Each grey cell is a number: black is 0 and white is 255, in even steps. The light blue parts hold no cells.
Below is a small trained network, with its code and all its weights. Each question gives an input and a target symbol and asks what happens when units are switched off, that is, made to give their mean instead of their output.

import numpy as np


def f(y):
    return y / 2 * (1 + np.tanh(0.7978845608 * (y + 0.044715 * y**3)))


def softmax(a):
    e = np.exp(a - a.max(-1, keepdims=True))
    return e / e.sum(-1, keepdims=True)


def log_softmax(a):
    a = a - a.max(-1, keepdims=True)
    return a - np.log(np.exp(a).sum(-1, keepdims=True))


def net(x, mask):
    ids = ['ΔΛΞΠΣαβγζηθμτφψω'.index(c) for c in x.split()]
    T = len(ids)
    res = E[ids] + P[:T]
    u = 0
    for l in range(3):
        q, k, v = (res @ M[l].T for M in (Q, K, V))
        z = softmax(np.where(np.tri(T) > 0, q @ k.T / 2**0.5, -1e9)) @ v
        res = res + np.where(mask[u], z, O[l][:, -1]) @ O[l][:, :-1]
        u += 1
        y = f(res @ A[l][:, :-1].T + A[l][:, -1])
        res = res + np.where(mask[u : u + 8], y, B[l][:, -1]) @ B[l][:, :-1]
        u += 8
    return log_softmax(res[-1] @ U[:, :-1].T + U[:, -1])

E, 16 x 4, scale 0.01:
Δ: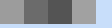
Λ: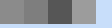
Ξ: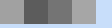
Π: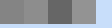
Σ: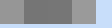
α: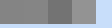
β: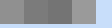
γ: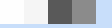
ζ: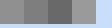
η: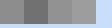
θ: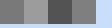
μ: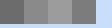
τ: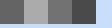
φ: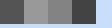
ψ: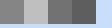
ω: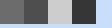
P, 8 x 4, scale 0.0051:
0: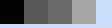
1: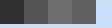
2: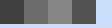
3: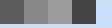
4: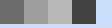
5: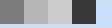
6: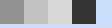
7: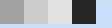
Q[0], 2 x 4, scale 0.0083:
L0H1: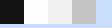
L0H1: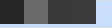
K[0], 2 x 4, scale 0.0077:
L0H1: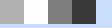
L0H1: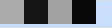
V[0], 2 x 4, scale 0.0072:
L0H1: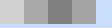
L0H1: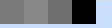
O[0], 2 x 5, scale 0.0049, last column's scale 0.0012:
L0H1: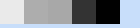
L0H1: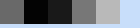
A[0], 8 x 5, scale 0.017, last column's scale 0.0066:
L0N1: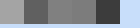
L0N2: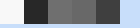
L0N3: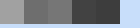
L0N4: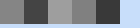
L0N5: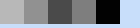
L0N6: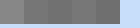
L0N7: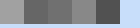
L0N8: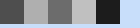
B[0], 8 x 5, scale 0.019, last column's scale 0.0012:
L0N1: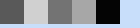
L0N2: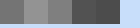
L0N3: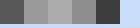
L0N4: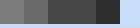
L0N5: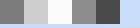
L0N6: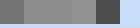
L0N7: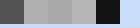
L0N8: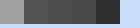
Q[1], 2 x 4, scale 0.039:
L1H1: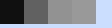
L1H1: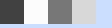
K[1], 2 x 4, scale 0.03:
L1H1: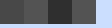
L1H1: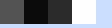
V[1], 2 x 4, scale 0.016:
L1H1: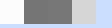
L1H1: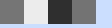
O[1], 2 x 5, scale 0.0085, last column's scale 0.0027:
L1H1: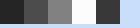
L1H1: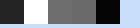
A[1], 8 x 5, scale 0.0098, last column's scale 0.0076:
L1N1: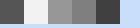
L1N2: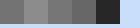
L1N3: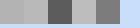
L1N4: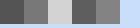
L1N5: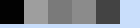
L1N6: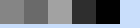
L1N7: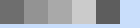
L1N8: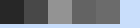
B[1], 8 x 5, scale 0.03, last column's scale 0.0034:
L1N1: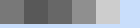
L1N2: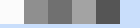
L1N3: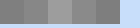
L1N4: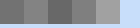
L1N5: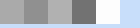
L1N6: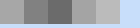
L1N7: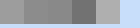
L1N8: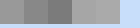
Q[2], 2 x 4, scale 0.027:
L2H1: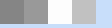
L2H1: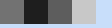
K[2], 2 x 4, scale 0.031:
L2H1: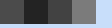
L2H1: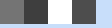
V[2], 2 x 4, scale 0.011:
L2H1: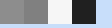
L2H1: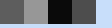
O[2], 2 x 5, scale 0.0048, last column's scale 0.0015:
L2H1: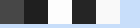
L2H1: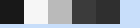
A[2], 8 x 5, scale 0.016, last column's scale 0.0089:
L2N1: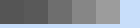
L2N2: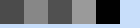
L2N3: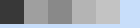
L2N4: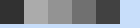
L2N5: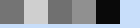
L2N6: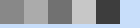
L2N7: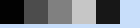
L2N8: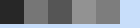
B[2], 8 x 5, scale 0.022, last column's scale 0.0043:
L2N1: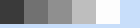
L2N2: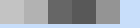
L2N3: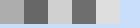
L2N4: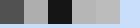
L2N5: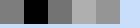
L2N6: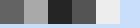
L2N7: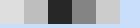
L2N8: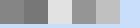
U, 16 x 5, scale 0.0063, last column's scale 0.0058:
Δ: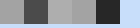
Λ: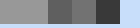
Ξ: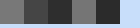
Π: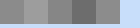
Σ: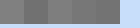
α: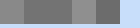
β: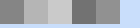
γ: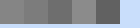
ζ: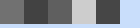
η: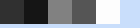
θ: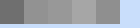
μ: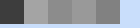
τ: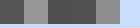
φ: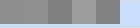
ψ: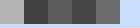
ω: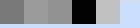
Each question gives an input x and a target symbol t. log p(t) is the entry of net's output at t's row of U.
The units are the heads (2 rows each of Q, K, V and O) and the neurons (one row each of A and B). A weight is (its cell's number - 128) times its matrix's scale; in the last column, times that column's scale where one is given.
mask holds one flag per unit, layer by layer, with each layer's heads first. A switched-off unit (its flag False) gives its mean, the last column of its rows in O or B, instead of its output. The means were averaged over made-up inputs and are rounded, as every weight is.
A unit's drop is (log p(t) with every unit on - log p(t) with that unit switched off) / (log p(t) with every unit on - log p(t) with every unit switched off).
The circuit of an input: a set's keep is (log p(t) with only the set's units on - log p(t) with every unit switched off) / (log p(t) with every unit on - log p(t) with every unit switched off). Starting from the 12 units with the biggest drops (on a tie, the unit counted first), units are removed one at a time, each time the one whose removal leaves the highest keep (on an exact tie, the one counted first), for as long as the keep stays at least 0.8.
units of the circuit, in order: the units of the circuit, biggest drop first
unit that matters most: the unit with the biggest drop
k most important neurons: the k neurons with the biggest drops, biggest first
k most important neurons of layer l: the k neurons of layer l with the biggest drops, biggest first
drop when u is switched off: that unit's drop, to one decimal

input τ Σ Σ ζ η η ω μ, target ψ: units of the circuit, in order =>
(L1H1 L2N1 L2H1)
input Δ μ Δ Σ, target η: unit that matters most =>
L0N5
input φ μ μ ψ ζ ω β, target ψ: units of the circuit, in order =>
(L1H1 L2N1)
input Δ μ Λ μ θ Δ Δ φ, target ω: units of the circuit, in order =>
(L1H1 L2N1)
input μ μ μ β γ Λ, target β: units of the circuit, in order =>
(L1H1 L1N5)
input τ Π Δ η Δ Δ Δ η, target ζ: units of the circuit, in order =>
(L1H1 L1N5 L2H1)
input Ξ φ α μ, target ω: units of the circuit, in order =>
(L1H1 L2H1)
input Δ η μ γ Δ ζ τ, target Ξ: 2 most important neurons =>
(L1N5 L2N6)
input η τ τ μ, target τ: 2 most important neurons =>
(L1N5 L2N4)
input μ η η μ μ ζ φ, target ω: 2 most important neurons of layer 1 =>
(L1N6 L1N8)
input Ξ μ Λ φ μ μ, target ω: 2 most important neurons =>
(L1N6 L2N1)
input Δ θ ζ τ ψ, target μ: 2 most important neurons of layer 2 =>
(L2N4 L2N8)
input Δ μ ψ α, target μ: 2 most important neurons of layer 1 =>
(L1N5 L1N6)
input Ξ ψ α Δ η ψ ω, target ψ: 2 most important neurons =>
(L1N6 L2N1)
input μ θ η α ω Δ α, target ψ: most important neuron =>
(L0N5)
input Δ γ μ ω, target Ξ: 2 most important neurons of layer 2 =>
(L2N6 L2N5)
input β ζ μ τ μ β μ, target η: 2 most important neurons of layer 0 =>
(L0N5 L0N7)
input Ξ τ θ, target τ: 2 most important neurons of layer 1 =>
(L1N5 L1N8)
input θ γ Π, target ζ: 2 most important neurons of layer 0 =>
(L0N8 L0N5)
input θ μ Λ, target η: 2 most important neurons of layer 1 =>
(L1N6 L1N8)
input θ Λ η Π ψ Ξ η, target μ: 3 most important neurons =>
(L2N4 L1N5 L1N6)
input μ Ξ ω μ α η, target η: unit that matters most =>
L0H1
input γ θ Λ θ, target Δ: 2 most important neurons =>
(L1N5 L1N7)
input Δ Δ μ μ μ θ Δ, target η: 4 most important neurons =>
(L1N5 L0N5 L2N7 L1N6)
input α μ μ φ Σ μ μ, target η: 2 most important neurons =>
(L1N5 L2N7)
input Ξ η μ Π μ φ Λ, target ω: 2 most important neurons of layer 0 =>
(L0N5 L0N3)
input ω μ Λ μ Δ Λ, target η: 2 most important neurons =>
(L0N5 L2N7)
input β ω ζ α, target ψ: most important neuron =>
(L1N6)
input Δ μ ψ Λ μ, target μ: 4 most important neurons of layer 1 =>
(L1N5 L1N1 L1N6 L1N8)
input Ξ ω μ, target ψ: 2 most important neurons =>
(L1N6 L2N1)
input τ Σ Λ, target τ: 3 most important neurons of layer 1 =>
(L1N5 L1N6 L1N1)
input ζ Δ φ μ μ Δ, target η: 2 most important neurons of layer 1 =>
(L1N5 L1N8)
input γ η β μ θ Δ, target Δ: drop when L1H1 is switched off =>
1.2
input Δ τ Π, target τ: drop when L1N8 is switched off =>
0.2
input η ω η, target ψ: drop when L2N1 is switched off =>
0.1
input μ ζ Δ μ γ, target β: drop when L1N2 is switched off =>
0.0
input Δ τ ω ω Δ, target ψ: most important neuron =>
(L1N6)
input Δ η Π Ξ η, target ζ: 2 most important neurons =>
(L1N5 L2N1)
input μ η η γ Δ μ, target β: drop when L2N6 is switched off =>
0.1
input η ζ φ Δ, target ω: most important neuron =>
(L2N1)
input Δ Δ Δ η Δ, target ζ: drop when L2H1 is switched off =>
0.3
